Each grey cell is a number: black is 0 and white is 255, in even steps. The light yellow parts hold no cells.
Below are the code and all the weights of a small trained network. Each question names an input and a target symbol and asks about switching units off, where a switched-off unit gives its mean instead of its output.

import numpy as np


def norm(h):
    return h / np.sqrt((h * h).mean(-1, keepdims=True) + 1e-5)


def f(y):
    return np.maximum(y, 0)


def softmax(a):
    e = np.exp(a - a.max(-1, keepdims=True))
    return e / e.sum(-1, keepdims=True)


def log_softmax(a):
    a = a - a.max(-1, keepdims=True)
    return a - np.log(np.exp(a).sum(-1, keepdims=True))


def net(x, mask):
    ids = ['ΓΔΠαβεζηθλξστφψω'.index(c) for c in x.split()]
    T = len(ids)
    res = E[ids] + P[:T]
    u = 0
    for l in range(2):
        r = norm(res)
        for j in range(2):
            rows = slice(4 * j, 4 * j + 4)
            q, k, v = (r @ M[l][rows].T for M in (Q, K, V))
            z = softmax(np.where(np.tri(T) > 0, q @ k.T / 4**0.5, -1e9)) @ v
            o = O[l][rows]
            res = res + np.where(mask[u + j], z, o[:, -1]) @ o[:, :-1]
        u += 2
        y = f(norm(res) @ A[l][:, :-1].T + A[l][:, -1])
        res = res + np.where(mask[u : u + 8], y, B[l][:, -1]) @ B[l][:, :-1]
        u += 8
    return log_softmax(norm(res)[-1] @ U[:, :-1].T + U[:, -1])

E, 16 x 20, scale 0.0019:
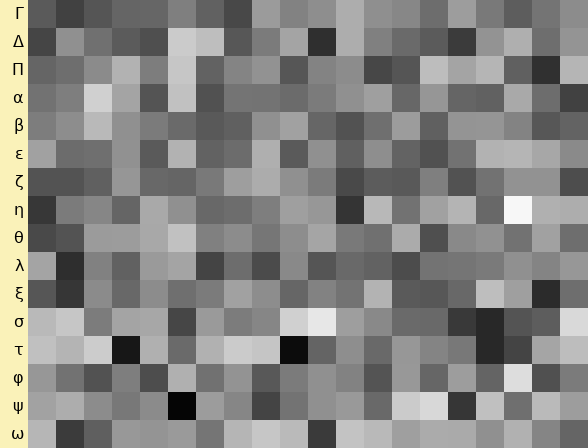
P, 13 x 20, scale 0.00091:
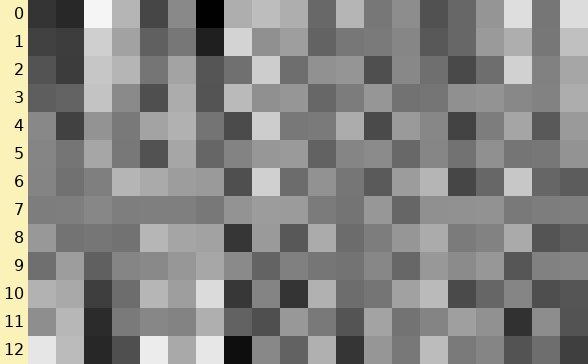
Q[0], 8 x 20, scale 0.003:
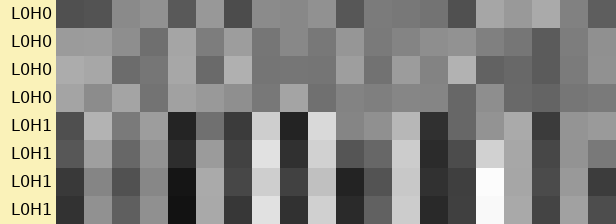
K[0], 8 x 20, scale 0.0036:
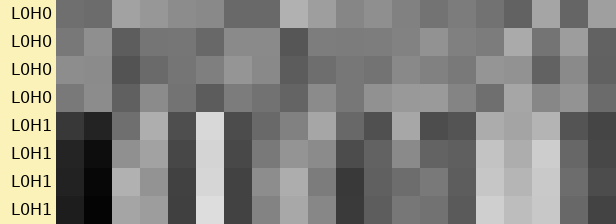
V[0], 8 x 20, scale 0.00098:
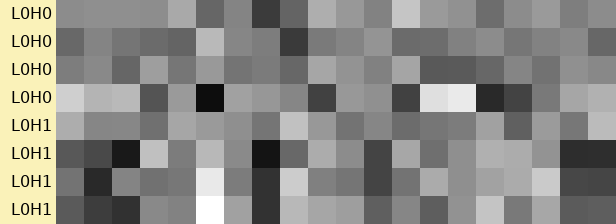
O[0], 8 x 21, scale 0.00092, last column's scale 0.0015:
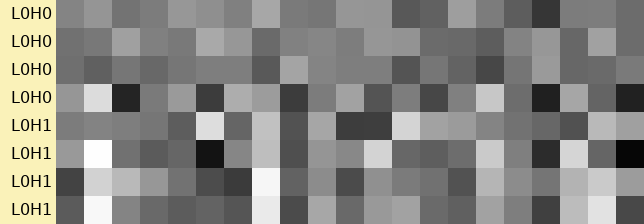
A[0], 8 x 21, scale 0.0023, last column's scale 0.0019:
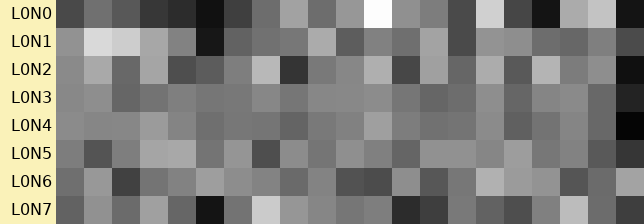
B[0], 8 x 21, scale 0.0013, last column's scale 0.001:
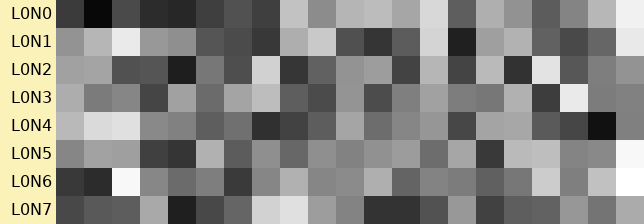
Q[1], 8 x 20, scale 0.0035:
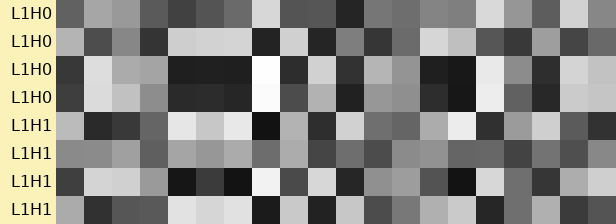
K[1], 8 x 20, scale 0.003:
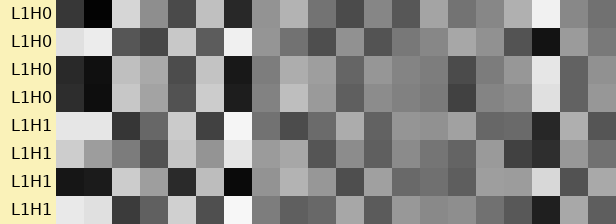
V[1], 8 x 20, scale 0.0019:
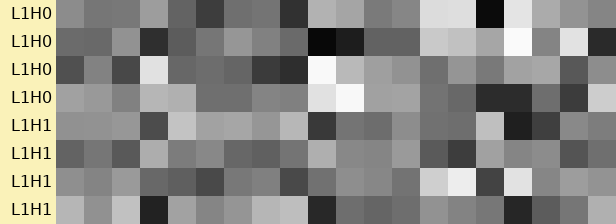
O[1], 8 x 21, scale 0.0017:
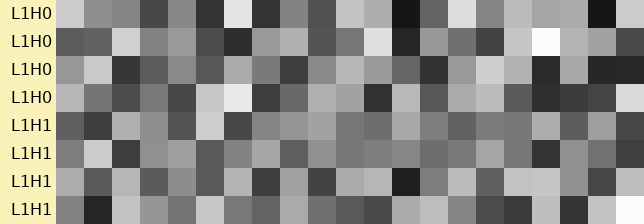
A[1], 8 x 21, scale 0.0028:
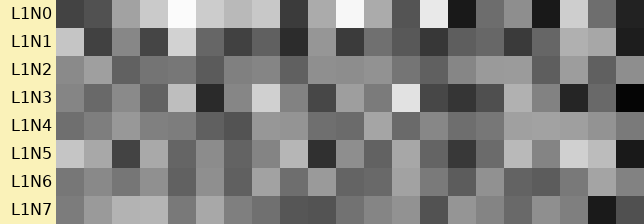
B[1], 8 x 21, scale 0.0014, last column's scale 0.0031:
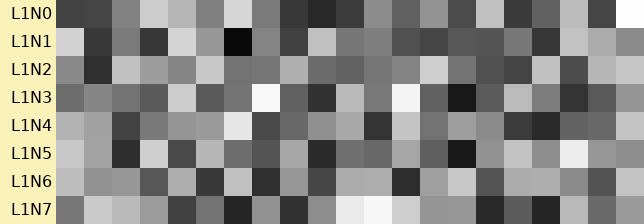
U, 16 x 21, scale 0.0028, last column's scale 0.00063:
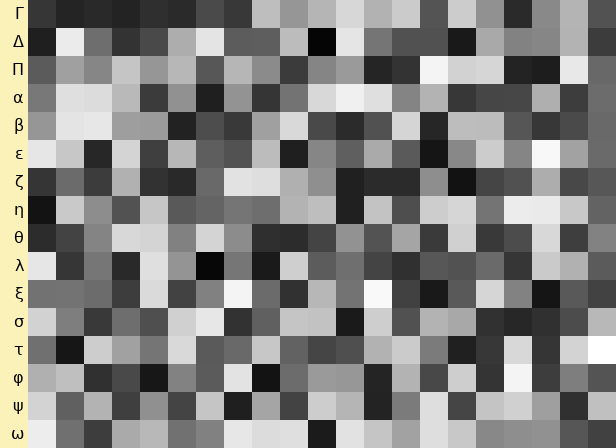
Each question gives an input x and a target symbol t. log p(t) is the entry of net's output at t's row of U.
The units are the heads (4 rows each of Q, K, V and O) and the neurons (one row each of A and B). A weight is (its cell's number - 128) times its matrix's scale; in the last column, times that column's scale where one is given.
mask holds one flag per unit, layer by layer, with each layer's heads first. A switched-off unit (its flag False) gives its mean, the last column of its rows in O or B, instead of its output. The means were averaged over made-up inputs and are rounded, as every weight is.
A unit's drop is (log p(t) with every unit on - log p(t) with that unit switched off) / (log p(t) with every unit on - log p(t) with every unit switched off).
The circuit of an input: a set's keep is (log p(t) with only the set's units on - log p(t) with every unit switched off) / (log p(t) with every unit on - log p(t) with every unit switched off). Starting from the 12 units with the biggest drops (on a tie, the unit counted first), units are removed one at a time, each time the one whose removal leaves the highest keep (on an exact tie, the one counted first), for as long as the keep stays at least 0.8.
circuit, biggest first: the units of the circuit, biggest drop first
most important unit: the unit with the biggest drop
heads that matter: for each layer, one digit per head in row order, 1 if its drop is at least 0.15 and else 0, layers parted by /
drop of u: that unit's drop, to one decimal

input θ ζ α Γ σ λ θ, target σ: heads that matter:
00 / 10
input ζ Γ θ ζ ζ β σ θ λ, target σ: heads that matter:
00 / 10
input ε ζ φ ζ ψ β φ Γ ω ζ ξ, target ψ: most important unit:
L1H0
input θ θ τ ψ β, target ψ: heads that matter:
01 / 00
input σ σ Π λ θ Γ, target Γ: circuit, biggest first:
L0H1, L0N0
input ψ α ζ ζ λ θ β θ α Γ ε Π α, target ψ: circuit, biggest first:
L0H0, L1H0
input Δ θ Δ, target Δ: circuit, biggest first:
L1H1, L0H1
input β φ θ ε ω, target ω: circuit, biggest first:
L1H1, L0H1
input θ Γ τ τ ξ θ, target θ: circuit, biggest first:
L0H1, L1N0
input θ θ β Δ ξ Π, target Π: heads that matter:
00 / 01
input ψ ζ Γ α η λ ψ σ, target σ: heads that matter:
01 / 10
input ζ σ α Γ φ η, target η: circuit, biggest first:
L0H1, L1H1
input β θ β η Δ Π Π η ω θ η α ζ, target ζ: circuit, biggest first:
L0H1, L0N7
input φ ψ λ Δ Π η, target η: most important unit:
L0H1
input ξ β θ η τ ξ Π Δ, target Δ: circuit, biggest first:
L0H1, L1H1
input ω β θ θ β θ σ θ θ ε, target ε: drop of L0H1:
2.4
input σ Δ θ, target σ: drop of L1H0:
0.9
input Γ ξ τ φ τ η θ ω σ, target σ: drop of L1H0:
0.6
